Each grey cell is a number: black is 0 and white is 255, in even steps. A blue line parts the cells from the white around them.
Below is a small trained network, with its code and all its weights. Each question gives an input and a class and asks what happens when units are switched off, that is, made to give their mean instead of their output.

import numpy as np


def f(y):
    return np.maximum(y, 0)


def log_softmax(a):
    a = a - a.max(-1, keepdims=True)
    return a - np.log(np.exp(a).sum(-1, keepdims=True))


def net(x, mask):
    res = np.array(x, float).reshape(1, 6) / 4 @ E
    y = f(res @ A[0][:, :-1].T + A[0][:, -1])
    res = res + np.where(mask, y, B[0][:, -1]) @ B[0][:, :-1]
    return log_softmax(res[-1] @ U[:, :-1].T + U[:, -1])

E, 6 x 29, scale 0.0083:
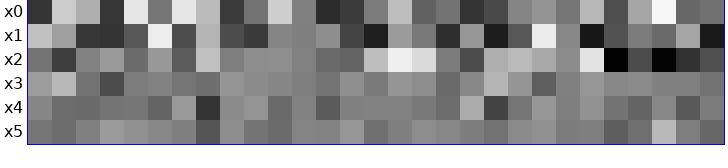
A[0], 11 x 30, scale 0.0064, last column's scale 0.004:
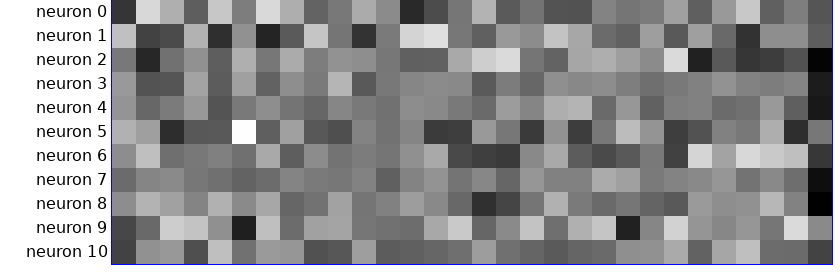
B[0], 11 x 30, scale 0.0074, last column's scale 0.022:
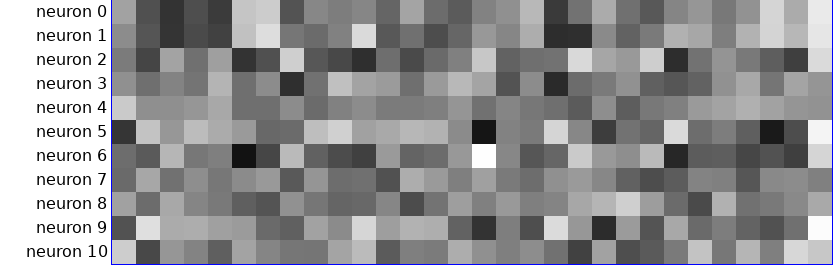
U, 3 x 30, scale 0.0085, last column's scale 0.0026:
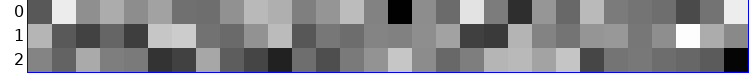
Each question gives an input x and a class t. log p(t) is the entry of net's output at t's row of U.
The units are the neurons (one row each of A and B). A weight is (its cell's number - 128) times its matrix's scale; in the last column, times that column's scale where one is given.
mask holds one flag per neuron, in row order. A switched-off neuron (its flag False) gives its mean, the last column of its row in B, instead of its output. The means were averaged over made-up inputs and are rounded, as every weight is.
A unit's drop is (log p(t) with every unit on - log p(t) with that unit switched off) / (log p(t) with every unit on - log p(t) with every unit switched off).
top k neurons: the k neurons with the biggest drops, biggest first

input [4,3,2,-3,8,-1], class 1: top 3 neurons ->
[neuron 9; neuron 0; neuron 10]
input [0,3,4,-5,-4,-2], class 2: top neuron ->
[neuron 9]
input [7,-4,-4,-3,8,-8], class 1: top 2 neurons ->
[neuron 0; neuron 5]
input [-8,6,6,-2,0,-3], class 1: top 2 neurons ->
[neuron 1; neuron 9]
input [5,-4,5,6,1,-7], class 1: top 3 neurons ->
[neuron 5; neuron 0; neuron 6]
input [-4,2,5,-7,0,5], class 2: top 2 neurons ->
[neuron 2; neuron 0]
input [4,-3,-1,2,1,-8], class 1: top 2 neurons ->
[neuron 5; neuron 0]
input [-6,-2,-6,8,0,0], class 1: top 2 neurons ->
[neuron 1; neuron 2]
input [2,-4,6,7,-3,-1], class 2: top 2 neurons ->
[neuron 2; neuron 5]
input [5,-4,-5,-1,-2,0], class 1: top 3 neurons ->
[neuron 5; neuron 0; neuron 2]
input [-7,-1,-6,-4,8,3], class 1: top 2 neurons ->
[neuron 1; neuron 2]
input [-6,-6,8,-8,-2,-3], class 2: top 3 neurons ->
[neuron 2; neuron 5; neuron 0]
